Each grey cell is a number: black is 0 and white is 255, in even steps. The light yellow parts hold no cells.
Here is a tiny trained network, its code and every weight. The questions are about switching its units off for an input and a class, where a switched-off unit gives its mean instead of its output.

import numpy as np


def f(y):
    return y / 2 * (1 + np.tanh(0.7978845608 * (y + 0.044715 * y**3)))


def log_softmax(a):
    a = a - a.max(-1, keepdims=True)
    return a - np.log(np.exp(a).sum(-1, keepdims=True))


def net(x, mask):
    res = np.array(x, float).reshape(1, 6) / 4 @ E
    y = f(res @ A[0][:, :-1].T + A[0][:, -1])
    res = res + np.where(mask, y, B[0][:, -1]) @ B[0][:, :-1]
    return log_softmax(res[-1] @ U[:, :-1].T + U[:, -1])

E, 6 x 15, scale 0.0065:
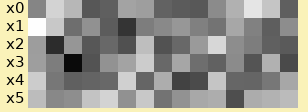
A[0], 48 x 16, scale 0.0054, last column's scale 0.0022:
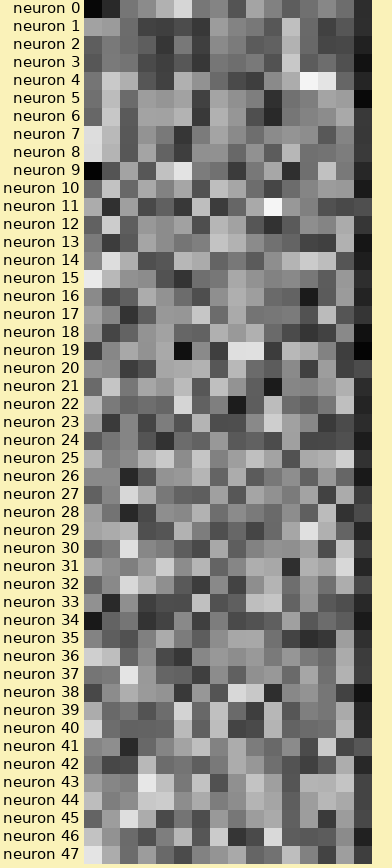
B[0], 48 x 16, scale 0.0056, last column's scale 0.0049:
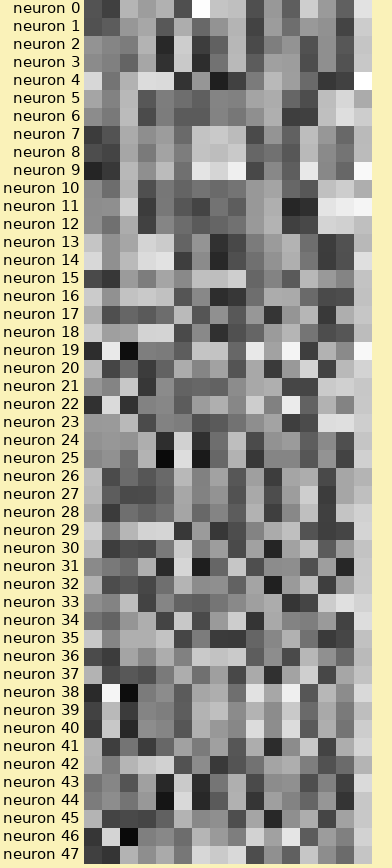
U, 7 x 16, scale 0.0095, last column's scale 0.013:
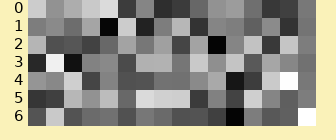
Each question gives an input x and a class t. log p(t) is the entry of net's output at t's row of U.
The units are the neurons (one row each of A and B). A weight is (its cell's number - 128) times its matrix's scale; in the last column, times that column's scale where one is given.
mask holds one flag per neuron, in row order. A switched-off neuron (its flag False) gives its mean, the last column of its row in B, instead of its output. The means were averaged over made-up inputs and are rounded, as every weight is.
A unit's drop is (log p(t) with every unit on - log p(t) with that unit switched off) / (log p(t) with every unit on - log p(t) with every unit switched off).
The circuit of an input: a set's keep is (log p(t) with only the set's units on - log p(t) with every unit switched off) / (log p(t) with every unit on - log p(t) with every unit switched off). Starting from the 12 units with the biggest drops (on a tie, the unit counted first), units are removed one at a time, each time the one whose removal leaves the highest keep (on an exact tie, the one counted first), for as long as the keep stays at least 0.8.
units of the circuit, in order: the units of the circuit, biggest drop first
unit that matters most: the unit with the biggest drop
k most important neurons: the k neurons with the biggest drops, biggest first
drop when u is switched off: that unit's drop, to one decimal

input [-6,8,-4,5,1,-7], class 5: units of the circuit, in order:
neuron 47; neuron 8
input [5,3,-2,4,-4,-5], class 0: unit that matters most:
neuron 14
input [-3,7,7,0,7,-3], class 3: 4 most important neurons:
neuron 46; neuron 40; neuron 22; neuron 39
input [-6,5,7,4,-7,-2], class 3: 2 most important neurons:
neuron 19; neuron 38
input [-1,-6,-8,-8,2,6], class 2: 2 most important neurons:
neuron 32; neuron 37
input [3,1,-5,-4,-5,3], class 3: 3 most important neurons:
neuron 19; neuron 38; neuron 11
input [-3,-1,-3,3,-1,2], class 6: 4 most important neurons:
neuron 4; neuron 14; neuron 29; neuron 11
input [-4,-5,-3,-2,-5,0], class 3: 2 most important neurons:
neuron 38; neuron 19
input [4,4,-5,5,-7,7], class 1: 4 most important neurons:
neuron 25; neuron 43; neuron 44; neuron 31
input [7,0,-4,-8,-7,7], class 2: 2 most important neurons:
neuron 32; neuron 37
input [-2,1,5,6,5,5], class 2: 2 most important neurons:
neuron 17; neuron 28
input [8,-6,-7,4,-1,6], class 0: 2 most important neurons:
neuron 4; neuron 14
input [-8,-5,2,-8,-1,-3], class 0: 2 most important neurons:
neuron 18; neuron 16
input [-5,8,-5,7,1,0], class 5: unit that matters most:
neuron 47
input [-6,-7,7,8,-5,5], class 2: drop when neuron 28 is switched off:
0.1
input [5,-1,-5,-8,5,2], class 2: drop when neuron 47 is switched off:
0.0
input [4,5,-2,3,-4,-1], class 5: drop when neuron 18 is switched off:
0.1
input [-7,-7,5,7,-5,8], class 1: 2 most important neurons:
neuron 25; neuron 43
